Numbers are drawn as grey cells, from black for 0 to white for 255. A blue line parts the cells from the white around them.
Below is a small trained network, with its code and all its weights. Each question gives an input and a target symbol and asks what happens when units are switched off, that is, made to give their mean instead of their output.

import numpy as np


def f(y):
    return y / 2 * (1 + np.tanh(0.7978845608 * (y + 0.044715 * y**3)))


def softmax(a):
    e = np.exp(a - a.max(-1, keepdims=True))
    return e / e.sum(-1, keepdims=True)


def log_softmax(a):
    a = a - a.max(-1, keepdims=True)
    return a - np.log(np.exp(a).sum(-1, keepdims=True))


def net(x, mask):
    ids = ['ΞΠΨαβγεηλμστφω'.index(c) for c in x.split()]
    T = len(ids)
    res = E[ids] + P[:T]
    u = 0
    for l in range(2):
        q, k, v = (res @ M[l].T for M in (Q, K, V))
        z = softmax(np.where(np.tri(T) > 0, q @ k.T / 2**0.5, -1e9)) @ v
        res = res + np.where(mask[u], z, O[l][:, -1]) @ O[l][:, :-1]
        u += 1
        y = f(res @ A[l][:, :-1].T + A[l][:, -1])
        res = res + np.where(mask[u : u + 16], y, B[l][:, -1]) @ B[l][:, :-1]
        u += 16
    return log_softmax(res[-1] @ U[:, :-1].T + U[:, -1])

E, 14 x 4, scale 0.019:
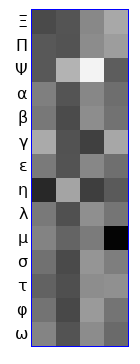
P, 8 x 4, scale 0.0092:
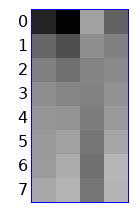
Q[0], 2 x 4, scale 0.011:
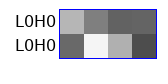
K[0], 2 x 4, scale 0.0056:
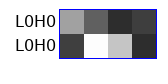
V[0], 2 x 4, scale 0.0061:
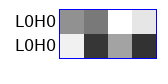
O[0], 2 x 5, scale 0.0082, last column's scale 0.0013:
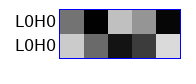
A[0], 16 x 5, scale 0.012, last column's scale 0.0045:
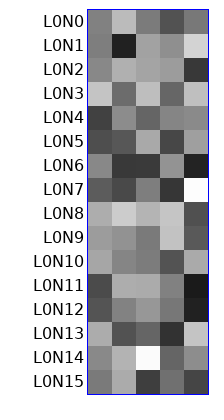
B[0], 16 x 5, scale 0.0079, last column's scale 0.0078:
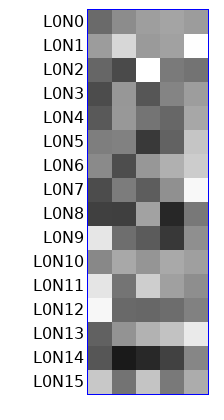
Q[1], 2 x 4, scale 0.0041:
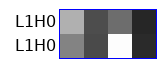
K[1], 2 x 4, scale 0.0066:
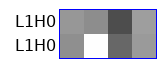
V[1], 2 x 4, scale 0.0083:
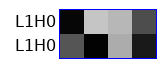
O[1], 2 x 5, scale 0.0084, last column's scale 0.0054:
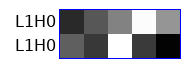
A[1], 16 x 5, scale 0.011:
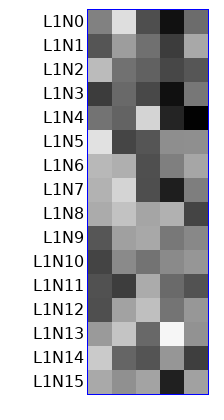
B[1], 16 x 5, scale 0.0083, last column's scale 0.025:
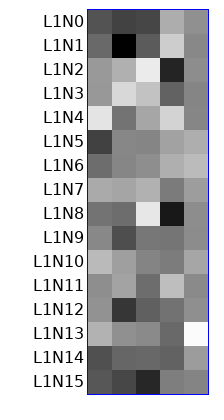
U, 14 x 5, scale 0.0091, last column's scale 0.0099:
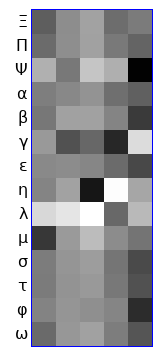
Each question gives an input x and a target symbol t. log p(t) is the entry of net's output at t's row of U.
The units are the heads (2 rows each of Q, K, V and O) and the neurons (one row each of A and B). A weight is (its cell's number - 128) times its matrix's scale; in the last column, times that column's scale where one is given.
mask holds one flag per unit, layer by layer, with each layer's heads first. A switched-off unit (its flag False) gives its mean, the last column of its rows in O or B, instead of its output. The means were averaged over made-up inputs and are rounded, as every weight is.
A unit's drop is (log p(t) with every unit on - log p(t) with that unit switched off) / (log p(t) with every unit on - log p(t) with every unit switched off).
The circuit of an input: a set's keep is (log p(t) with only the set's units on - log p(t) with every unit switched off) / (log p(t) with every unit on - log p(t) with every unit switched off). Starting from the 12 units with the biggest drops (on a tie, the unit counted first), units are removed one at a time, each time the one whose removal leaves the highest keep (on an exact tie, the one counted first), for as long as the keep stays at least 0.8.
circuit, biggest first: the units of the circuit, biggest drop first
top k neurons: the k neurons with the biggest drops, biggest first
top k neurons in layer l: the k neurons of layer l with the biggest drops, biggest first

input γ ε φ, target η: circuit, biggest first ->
(L1N2, L1N8)
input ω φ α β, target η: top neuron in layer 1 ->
(L1N2)
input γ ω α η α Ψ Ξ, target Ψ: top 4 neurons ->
(L0N14, L0N8, L1N4, L0N2)
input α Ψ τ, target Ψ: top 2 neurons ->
(L0N14, L1N4)
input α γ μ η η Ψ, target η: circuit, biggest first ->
(L1H0, L0H0)
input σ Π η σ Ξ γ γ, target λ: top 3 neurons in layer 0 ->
(L0N9, L0N1, L0N7)
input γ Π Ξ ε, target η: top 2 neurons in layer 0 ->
(L0N15, L0N1)
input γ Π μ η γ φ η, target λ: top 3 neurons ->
(L0N15, L0N11, L1N8)
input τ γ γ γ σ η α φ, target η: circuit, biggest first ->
(L0N15, L1N2)
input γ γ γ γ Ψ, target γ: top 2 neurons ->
(L1N15, L1N0)
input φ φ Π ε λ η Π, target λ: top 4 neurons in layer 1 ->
(L1N13, L1N0, L1N1, L1N5)
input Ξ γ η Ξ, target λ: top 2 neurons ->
(L0N1, L1N0)
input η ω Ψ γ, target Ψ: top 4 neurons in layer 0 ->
(L0N14, L0N8, L0N2, L0N13)
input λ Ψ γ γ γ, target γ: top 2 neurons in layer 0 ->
(L0N14, L0N1)
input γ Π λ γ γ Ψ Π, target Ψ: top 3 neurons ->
(L0N14, L0N8, L1N4)
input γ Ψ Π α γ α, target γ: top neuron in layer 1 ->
(L1N6)
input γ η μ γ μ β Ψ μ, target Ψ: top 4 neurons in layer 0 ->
(L0N13, L0N14, L0N8, L0N10)
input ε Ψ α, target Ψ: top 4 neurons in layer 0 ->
(L0N14, L0N13, L0N2, L0N10)
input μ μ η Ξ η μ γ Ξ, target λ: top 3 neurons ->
(L1N13, L0N7, L0N5)
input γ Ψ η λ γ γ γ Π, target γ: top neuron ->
(L0N14)
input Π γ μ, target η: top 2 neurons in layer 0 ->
(L0N1, L0N7)
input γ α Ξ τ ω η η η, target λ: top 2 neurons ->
(L0N11, L0N15)
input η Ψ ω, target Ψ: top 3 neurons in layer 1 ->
(L1N4, L1N11, L1N12)
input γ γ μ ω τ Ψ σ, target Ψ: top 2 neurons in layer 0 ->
(L0N14, L0N8)
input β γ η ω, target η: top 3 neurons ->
(L0N1, L1N2, L0N15)
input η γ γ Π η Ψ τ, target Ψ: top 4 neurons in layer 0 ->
(L0N14, L0N8, L0N2, L0N15)
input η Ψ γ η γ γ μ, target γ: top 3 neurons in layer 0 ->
(L0N14, L0N13, L0N10)
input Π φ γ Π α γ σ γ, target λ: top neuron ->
(L1N2)
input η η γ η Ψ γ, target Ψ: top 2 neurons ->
(L0N14, L0N8)
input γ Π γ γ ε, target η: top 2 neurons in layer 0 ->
(L0N15, L0N11)
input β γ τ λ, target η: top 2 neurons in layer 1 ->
(L1N2, L1N7)
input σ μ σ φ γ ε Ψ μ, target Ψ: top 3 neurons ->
(L0N13, L0N14, L0N8)
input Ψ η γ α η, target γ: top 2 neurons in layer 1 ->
(L1N12, L1N6)
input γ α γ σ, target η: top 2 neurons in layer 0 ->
(L0N15, L0N11)
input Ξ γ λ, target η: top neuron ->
(L0N1)
